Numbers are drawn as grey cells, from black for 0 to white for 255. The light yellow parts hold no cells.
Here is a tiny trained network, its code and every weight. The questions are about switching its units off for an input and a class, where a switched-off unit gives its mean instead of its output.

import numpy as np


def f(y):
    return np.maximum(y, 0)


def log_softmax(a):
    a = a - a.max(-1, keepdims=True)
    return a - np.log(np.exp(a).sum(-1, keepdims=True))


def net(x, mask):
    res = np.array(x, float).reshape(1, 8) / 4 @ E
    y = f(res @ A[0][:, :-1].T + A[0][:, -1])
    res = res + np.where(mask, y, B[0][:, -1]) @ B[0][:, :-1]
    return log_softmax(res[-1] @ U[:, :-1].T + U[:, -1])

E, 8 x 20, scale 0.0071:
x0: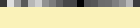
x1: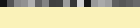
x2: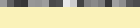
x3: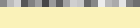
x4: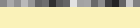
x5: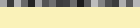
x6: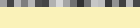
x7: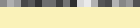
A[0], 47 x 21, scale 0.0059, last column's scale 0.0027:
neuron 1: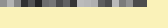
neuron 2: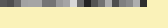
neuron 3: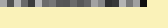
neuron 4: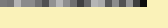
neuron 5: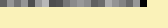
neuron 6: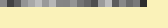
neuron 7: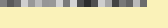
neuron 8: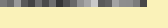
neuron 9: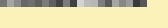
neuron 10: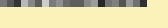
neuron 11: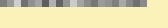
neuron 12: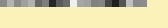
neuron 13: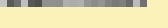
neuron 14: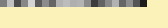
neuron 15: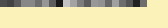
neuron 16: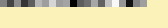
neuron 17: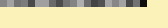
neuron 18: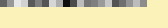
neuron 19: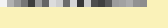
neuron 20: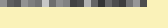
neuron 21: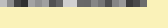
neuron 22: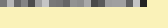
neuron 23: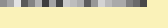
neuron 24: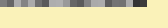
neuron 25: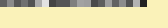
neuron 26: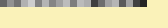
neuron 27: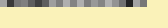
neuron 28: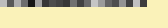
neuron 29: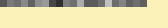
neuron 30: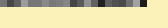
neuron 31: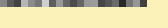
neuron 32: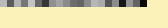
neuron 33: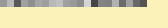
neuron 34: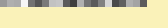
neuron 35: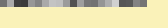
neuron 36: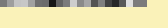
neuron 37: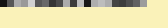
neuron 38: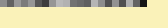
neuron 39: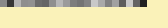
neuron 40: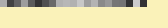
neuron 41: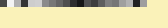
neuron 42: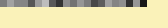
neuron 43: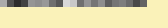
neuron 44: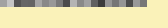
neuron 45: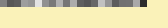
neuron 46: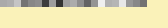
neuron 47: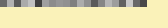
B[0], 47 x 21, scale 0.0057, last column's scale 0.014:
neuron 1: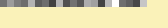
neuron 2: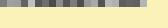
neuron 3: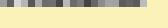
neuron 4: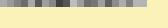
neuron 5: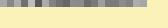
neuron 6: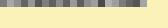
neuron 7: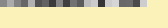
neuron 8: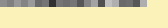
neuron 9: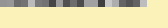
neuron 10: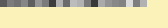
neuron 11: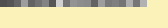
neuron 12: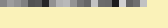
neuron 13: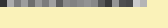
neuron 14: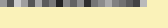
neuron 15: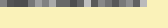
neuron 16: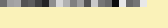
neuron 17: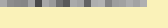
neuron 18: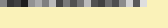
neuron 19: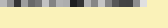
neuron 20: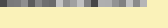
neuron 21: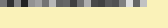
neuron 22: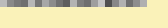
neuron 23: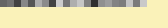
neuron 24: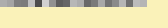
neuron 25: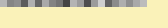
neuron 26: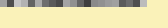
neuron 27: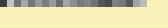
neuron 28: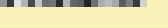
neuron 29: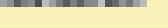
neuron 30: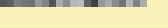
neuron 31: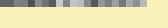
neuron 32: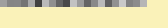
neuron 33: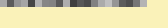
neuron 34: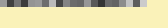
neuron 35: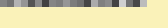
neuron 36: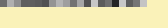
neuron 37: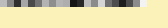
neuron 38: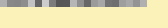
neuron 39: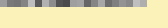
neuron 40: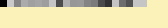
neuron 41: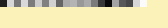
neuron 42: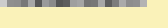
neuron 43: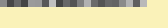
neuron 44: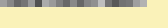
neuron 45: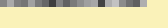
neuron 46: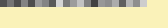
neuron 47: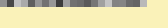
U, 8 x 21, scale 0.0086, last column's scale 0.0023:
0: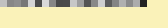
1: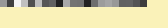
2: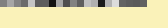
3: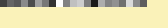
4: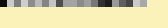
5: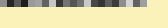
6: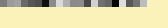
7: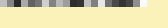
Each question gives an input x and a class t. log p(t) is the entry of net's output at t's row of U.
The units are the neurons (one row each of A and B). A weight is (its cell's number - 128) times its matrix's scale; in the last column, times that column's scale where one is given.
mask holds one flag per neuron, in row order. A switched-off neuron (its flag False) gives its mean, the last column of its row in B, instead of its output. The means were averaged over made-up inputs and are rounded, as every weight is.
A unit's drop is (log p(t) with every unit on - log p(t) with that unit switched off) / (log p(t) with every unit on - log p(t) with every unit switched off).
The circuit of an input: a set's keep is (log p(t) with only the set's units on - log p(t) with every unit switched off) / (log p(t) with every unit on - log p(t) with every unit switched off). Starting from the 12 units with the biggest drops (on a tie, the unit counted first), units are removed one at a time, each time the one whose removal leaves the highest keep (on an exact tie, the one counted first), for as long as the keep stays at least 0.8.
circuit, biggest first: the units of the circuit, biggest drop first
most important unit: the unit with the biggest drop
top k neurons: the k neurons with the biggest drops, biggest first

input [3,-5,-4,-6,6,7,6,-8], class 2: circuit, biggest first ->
(neuron 7)
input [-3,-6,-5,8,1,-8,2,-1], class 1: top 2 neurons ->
(neuron 33; neuron 14)
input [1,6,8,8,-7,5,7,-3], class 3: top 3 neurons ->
(neuron 23; neuron 46; neuron 18)
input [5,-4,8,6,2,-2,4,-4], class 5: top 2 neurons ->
(neuron 21; neuron 43)
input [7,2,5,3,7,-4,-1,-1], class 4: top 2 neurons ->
(neuron 41; neuron 16)
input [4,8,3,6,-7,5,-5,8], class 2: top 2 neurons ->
(neuron 1; neuron 9)
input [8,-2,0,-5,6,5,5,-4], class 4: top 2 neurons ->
(neuron 41; neuron 16)
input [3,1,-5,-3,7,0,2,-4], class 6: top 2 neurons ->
(neuron 36; neuron 12)
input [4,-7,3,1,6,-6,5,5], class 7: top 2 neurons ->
(neuron 19; neuron 16)
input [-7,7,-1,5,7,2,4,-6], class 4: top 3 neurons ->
(neuron 40; neuron 16; neuron 13)
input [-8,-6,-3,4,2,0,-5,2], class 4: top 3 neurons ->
(neuron 40; neuron 13; neuron 37)
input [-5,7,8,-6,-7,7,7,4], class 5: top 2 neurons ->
(neuron 15; neuron 43)
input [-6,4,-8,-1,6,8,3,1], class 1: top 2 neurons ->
(neuron 28; neuron 3)
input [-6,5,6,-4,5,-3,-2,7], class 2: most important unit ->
neuron 1
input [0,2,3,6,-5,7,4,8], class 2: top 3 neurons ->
(neuron 1; neuron 9; neuron 8)
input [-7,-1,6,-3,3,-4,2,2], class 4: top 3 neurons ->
(neuron 40; neuron 13; neuron 18)
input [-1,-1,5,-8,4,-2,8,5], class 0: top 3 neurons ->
(neuron 32; neuron 38; neuron 24)
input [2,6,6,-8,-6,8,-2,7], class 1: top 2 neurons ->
(neuron 28; neuron 3)
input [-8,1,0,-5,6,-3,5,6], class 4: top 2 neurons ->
(neuron 40; neuron 13)
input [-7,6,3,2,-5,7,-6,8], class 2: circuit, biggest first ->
(neuron 1)
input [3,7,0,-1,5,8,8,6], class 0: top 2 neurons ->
(neuron 32; neuron 24)
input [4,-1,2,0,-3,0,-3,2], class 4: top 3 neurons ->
(neuron 41; neuron 12; neuron 36)
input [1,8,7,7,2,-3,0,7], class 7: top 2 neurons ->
(neuron 37; neuron 15)
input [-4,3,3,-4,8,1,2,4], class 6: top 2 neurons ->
(neuron 12; neuron 36)
